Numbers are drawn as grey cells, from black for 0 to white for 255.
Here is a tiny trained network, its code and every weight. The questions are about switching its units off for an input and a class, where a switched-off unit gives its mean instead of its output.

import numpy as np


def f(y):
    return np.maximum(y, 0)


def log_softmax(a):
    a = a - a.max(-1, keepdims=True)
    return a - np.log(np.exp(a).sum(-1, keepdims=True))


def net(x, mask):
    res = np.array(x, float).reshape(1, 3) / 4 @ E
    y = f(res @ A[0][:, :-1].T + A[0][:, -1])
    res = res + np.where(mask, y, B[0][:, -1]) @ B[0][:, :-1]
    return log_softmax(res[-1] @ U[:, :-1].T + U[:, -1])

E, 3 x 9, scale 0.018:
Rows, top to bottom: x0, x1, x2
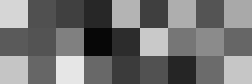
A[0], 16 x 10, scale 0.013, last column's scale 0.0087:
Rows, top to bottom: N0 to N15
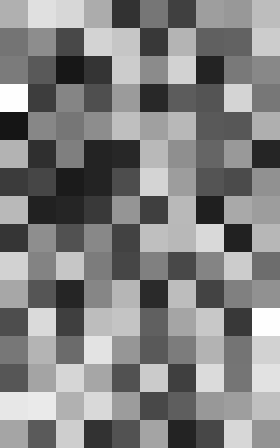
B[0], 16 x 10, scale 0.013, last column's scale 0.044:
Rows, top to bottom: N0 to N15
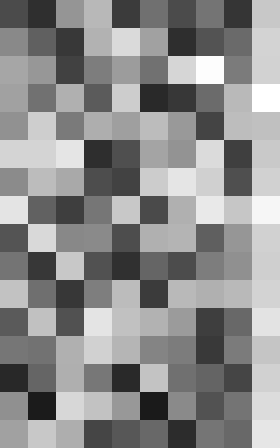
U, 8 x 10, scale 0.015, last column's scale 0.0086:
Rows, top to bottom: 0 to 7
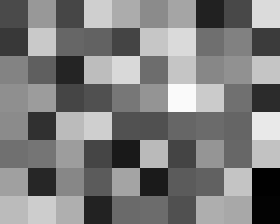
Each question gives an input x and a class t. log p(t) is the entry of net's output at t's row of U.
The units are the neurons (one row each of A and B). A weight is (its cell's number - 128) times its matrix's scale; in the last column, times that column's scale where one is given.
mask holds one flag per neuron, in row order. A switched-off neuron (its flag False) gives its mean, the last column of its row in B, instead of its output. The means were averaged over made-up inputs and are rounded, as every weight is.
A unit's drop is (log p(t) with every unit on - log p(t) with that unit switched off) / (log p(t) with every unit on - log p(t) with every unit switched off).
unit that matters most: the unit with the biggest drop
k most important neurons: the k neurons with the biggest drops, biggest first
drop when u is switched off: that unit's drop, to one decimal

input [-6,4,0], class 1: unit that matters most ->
N8
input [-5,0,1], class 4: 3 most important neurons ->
N6, N5, N15
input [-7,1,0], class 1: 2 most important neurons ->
N1, N13
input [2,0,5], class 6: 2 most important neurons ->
N6, N8
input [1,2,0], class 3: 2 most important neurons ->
N3, N15
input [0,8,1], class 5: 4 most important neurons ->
N3, N7, N10, N2
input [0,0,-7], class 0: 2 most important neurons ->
N7, N11
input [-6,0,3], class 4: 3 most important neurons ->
N6, N5, N0
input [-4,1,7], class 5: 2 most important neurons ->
N15, N13
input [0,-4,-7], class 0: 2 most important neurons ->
N7, N11
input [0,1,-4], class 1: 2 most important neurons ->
N7, N14
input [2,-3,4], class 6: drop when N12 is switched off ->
0.0
